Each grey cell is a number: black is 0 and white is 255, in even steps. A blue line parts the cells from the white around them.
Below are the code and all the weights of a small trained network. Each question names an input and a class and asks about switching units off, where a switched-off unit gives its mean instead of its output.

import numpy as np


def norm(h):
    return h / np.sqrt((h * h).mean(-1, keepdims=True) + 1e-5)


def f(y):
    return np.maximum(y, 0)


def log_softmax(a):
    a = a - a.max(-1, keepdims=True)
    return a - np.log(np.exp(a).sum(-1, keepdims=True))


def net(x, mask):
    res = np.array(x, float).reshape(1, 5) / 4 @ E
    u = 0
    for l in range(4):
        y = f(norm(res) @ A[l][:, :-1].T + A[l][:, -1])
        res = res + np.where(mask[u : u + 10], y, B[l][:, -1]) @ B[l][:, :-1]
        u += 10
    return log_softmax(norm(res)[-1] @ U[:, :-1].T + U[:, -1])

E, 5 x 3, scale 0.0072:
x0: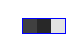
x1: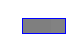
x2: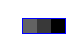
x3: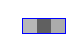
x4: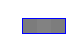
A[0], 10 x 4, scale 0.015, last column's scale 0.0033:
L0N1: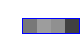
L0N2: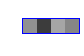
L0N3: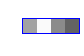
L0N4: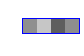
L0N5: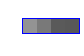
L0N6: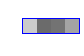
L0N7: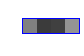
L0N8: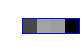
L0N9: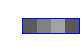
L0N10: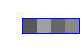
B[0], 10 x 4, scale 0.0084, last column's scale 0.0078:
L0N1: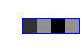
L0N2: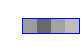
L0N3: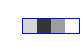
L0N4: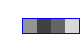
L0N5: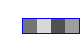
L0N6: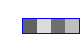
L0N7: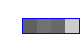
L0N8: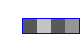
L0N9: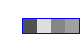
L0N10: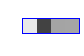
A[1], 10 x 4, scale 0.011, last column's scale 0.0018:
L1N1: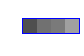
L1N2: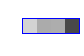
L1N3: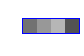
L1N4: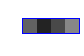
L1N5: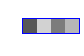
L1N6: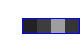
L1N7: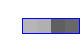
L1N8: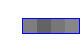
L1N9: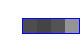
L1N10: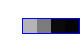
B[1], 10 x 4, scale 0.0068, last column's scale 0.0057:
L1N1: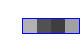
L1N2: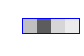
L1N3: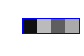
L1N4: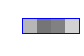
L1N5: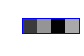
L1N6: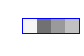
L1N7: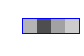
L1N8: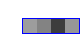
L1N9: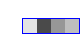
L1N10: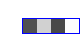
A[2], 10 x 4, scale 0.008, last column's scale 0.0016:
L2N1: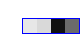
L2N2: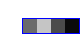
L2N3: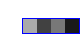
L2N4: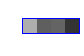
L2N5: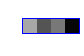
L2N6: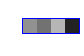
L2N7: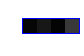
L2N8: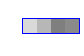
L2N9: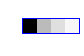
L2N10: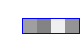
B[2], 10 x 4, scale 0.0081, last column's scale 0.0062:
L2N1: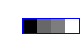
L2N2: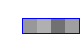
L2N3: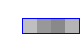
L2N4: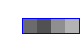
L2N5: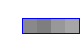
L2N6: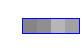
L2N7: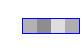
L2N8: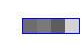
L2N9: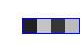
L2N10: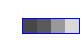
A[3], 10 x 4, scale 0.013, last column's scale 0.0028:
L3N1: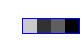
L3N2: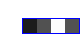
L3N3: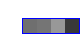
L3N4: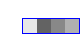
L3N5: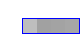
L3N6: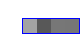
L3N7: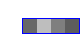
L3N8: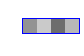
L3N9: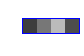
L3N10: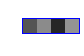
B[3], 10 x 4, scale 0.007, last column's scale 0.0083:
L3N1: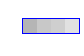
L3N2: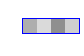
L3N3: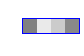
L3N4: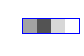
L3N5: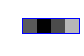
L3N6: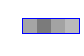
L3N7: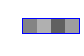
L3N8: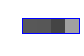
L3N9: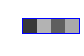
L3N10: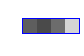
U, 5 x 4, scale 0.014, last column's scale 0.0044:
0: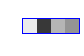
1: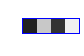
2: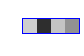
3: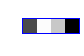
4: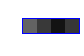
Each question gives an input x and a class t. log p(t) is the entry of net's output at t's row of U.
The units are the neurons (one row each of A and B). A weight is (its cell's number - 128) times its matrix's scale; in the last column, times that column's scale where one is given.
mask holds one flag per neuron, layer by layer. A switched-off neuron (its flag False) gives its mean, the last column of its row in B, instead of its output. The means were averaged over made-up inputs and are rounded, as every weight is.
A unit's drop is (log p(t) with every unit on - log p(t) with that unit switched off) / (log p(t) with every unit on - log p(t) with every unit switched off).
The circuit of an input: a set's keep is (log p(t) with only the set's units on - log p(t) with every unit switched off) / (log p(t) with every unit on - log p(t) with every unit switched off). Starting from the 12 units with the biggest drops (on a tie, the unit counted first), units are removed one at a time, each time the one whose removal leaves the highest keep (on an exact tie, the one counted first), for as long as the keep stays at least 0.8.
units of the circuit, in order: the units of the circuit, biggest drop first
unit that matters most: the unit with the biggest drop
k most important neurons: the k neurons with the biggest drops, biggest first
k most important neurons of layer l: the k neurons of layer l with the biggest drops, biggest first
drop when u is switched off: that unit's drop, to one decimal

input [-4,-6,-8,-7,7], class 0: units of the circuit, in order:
L0N3
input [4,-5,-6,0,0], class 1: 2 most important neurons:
L2N9, L0N3
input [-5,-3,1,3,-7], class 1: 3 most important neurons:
L1N10, L0N6, L2N1
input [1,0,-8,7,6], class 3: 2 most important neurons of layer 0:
L0N4, L0N10
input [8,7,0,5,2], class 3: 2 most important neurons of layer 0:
L0N3, L0N4
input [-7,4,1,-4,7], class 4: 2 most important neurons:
L1N10, L2N1
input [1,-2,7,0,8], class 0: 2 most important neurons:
L1N9, L2N7
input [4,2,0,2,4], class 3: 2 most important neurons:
L0N3, L0N4
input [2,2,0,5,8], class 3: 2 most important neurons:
L0N3, L0N2
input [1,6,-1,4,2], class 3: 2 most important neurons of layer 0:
L0N3, L0N2
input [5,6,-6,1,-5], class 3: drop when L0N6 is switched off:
0.2
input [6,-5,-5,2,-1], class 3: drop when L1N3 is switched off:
-0.1
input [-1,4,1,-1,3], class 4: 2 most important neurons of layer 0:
L0N3, L0N5
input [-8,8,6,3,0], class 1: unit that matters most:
L1N10
